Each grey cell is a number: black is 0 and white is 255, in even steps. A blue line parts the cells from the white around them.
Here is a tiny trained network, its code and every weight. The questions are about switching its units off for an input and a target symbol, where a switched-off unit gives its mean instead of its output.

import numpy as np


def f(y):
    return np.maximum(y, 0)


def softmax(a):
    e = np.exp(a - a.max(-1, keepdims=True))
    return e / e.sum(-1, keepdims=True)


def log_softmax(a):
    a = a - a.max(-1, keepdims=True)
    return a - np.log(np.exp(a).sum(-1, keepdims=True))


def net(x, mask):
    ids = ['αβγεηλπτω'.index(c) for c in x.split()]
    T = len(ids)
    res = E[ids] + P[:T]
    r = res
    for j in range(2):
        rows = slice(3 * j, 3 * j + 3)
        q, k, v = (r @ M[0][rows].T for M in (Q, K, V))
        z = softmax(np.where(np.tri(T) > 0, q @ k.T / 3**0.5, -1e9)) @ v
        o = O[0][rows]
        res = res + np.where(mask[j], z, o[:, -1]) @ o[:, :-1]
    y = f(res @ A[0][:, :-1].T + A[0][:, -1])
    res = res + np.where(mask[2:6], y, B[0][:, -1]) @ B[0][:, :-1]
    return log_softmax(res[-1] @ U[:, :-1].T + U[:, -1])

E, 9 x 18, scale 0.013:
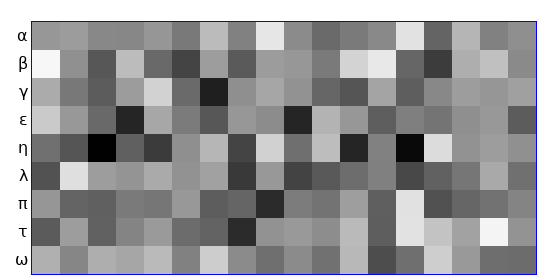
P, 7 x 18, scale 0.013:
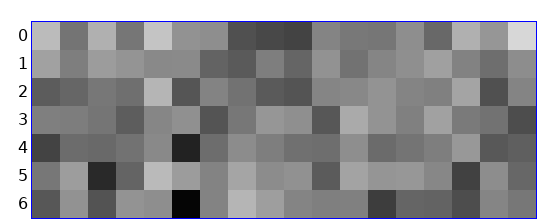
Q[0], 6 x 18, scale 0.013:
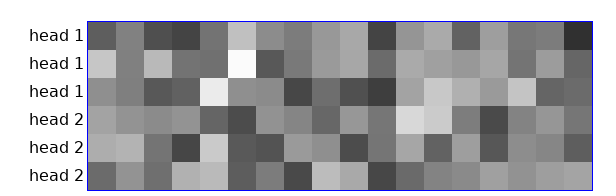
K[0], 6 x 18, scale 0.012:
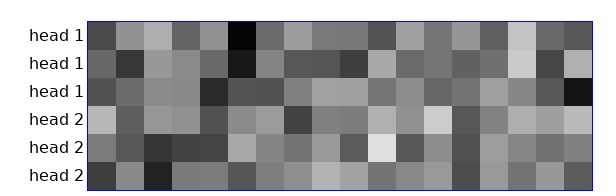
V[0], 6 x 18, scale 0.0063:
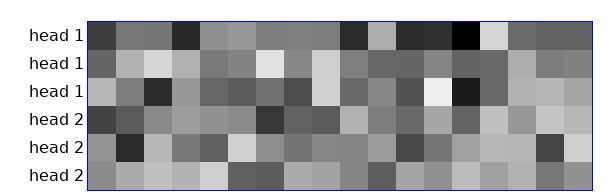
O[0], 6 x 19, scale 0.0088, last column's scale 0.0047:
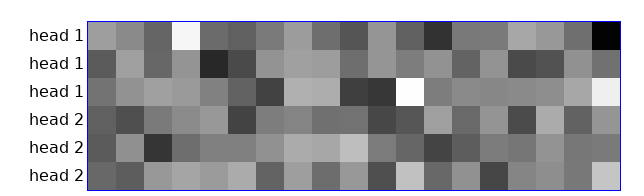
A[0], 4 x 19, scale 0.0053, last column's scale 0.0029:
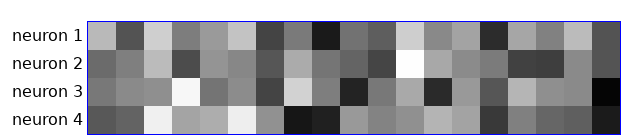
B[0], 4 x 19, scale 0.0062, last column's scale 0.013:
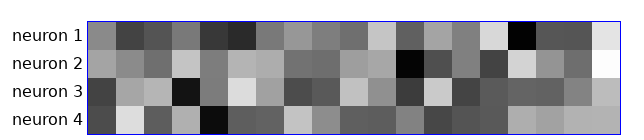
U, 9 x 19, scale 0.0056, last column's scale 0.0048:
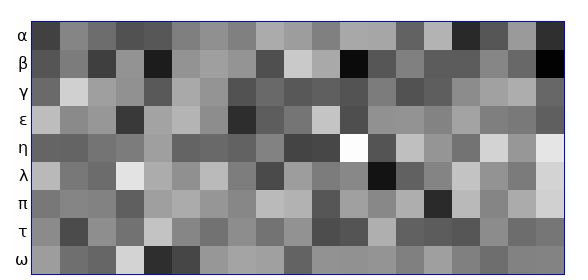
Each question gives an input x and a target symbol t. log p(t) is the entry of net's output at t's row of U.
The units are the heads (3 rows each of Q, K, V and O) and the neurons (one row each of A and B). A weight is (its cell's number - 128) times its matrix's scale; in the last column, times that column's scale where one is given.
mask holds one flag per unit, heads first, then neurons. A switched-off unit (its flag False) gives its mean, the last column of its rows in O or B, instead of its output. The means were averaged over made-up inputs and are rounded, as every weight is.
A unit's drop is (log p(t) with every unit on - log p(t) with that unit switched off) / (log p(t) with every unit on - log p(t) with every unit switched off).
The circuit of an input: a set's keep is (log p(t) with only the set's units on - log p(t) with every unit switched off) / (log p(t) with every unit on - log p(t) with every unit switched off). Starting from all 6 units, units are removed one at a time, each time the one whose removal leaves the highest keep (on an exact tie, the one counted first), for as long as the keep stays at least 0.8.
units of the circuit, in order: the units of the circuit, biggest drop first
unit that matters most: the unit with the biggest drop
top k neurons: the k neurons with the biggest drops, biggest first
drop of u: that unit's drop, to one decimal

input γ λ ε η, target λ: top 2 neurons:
[neuron 1; neuron 3]
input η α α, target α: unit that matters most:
head 2
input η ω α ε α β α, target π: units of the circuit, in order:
[head 1; neuron 2]
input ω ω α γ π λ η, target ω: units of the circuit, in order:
[head 1; head 2]
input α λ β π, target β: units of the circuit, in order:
[neuron 2; neuron 1; head 2]
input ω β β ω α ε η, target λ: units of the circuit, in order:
[head 1; neuron 1]
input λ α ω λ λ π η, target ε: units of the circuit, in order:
[head 1; head 2]
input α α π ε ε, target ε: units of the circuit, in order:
[head 2; neuron 3; head 1]
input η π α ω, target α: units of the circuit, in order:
[head 2; neuron 2]
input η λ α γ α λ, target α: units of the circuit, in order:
[head 2; neuron 2]
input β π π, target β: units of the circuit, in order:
[neuron 4; head 1]
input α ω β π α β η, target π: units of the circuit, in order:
[head 1; neuron 2; neuron 1]
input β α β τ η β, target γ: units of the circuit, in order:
[neuron 3; head 1]
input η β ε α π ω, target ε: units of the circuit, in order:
[head 1; head 2; neuron 4]
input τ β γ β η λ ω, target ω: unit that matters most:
head 2
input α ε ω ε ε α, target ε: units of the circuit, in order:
[head 2; head 1; neuron 3]
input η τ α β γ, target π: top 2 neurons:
[neuron 1; neuron 2]
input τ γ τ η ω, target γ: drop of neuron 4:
-0.1
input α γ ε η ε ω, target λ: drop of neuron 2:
-0.1
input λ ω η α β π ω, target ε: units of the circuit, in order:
[head 1]
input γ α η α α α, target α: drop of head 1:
0.4
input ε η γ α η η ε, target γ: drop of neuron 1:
0.3
